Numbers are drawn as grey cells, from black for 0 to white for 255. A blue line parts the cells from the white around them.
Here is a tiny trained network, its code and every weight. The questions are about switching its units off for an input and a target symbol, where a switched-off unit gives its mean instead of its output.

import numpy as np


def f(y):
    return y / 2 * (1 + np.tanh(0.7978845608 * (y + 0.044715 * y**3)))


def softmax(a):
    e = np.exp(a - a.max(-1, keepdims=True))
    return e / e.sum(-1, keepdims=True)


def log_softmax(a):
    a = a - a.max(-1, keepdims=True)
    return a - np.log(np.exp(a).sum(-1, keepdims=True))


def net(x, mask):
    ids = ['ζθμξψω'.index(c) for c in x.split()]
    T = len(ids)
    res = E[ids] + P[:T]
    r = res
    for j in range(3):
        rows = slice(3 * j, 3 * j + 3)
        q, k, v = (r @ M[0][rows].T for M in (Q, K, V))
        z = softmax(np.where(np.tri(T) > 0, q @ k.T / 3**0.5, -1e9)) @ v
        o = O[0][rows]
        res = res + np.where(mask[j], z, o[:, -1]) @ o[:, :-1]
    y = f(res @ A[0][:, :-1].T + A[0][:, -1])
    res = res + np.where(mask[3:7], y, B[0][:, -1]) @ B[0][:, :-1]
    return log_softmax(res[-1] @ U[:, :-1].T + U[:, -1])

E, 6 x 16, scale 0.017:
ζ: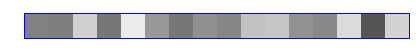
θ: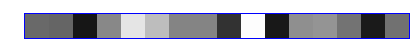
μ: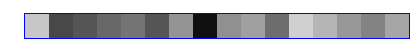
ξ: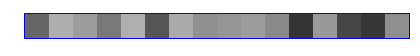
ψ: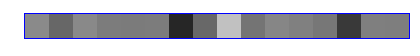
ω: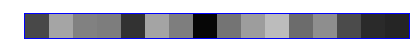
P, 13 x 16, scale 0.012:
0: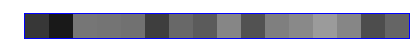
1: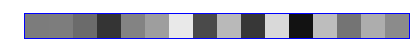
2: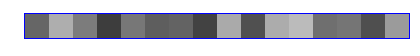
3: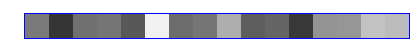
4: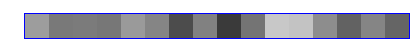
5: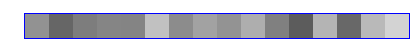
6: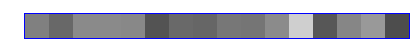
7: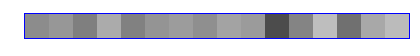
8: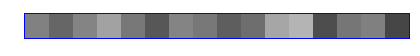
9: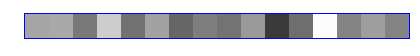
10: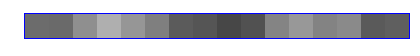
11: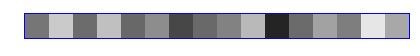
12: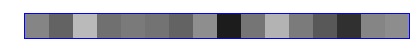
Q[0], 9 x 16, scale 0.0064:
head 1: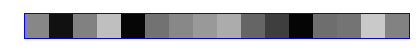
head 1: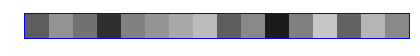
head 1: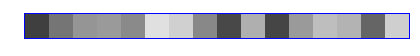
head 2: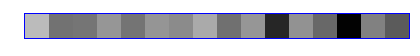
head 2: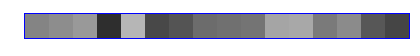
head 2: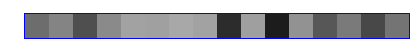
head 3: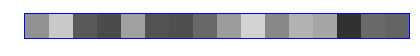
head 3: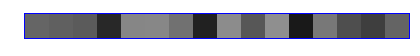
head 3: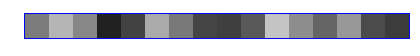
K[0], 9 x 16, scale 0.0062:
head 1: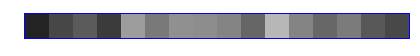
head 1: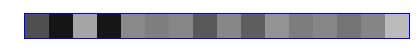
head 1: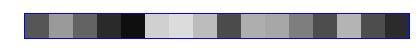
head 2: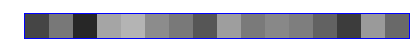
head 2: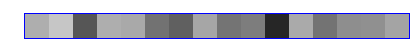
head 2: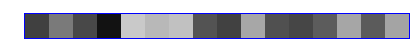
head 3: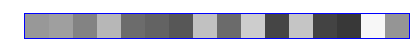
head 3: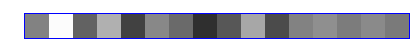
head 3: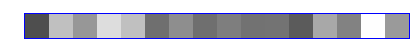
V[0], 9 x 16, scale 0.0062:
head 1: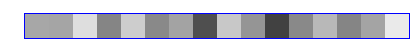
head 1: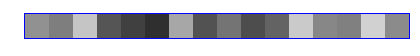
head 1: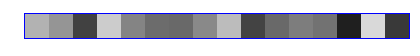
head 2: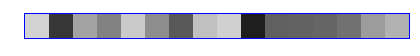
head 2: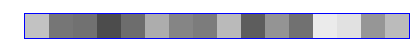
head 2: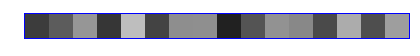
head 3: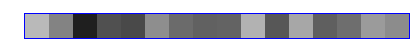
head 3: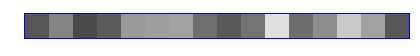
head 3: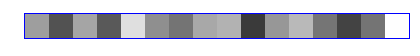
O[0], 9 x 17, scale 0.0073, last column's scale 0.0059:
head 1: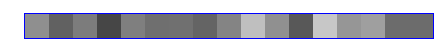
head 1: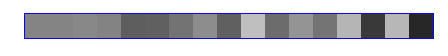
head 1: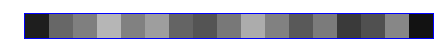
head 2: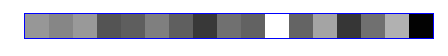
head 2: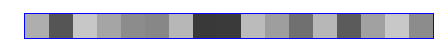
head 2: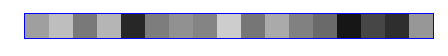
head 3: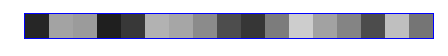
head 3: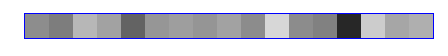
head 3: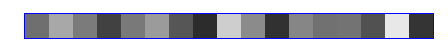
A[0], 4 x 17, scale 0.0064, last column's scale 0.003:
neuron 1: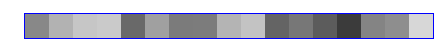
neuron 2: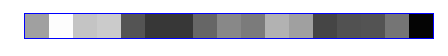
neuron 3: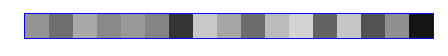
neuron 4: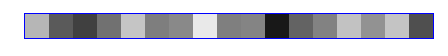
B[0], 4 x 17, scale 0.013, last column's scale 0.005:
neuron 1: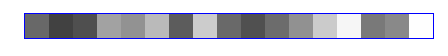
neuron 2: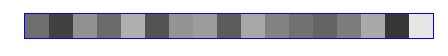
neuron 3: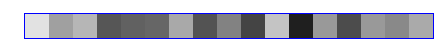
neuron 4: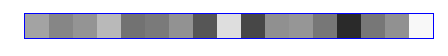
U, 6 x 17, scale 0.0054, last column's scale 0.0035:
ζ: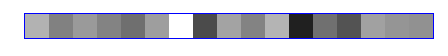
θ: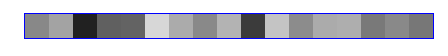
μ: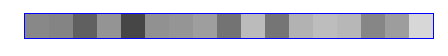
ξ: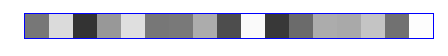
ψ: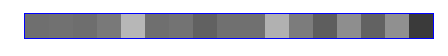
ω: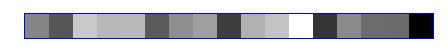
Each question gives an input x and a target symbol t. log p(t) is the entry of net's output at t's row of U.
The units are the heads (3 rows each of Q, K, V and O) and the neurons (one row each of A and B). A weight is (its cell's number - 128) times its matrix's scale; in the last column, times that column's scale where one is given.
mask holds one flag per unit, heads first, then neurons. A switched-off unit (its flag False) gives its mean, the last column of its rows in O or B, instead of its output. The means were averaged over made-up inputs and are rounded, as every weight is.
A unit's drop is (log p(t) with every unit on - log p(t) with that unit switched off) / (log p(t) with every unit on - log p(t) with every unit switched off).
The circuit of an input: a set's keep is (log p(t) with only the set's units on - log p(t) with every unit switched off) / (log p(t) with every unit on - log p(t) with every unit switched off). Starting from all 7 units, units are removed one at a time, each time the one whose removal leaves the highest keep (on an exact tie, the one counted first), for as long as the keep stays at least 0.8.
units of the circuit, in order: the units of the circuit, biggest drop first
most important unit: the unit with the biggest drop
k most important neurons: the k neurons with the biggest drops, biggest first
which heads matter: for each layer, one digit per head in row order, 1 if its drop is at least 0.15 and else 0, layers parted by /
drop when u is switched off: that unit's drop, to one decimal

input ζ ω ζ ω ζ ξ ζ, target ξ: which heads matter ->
111
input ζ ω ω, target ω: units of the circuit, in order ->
neuron 2; head 2
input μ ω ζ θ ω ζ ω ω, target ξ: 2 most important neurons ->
neuron 4; neuron 3
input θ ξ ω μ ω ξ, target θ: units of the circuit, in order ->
neuron 2; neuron 1
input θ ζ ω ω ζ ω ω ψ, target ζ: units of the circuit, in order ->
head 2; neuron 4; neuron 1; head 1
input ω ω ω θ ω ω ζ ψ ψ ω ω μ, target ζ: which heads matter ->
010
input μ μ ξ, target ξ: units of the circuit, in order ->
neuron 4; head 1
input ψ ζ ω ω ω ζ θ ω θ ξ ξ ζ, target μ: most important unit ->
neuron 1
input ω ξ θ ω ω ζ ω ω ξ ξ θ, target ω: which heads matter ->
001
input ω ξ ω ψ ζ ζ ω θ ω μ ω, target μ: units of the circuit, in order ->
head 3; head 1; neuron 4
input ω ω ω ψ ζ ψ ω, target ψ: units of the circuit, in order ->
head 3; head 2; head 1
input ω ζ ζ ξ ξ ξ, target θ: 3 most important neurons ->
neuron 1; neuron 4; neuron 2
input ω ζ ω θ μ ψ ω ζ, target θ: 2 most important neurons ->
neuron 1; neuron 3
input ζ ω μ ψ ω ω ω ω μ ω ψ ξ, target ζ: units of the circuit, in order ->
neuron 4; head 2
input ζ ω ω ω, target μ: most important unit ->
head 2
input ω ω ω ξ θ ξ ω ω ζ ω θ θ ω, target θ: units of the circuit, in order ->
head 3; head 1
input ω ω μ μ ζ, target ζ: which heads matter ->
000
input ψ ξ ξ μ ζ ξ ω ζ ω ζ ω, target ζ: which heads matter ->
110
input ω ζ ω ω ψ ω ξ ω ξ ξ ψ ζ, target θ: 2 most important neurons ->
neuron 1; neuron 4
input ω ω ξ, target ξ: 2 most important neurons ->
neuron 4; neuron 2
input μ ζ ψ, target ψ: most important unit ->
head 3
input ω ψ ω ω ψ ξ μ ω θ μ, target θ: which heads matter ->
011
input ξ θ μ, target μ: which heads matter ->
111
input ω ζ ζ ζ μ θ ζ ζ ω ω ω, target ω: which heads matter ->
001
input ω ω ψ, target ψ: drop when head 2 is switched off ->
0.5
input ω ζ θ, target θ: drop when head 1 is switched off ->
0.1
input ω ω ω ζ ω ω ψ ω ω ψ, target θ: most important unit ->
head 2
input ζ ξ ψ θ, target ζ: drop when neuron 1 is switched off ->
0.2
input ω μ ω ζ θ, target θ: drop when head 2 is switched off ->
0.2
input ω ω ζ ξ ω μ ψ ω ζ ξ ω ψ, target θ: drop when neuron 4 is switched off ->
1.5
